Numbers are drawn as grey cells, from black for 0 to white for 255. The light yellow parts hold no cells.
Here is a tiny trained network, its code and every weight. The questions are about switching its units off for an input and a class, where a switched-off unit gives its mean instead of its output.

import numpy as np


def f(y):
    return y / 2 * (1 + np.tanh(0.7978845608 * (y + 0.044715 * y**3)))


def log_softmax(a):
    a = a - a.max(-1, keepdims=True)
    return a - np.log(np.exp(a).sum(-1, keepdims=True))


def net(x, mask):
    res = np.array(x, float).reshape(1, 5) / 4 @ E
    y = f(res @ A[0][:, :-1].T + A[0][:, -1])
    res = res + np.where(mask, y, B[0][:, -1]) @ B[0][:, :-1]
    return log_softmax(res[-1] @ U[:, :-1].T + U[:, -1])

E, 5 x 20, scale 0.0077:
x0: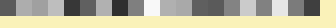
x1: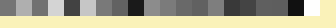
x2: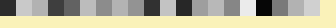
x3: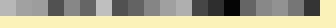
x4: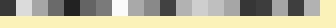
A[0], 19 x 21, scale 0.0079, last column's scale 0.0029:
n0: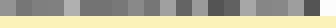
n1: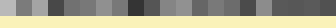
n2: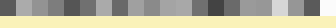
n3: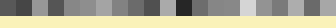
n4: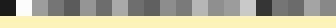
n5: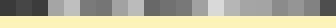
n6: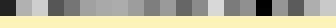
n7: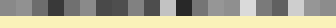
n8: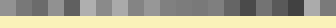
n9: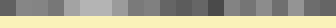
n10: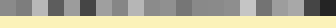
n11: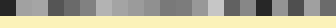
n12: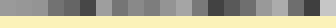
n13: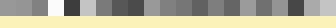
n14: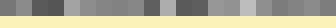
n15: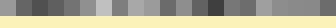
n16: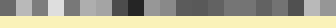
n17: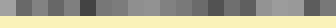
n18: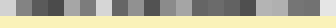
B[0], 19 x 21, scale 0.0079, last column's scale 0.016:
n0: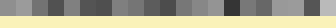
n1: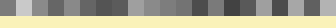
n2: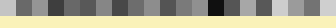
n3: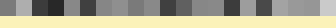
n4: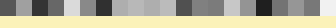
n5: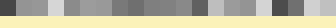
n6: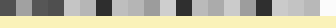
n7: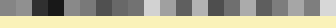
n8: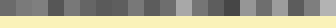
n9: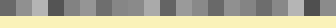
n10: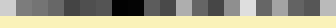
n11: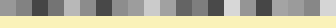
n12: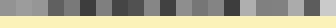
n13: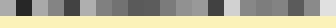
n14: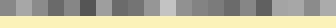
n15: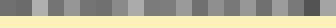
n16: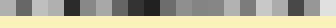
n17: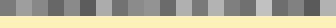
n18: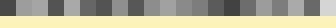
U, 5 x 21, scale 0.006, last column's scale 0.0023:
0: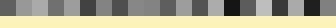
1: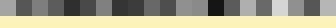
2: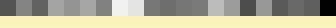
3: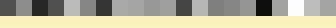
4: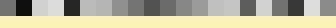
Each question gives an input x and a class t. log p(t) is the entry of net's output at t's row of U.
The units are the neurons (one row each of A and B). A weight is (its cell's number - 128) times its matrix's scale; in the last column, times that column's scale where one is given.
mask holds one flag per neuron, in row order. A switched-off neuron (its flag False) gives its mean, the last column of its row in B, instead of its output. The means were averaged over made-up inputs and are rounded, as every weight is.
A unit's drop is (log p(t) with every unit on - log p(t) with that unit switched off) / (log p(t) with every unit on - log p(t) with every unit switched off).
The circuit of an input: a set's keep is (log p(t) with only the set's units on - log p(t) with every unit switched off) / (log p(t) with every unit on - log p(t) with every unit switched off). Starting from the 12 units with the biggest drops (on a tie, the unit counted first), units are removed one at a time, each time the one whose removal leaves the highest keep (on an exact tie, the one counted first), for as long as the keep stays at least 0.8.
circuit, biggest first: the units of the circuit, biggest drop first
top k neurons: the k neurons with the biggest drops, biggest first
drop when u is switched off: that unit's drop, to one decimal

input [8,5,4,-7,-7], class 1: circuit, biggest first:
n16
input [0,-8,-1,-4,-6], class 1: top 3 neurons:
n10, n6, n4
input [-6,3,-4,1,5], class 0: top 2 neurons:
n6, n4
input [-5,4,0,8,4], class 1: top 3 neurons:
n4, n8, n5
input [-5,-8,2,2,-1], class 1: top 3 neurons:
n6, n10, n4
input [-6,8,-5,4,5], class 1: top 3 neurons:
n8, n5, n1
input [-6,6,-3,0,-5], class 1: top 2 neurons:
n5, n8
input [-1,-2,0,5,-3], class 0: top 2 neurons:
n13, n16
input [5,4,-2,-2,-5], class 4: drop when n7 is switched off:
0.2
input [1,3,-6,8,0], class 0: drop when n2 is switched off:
-0.1
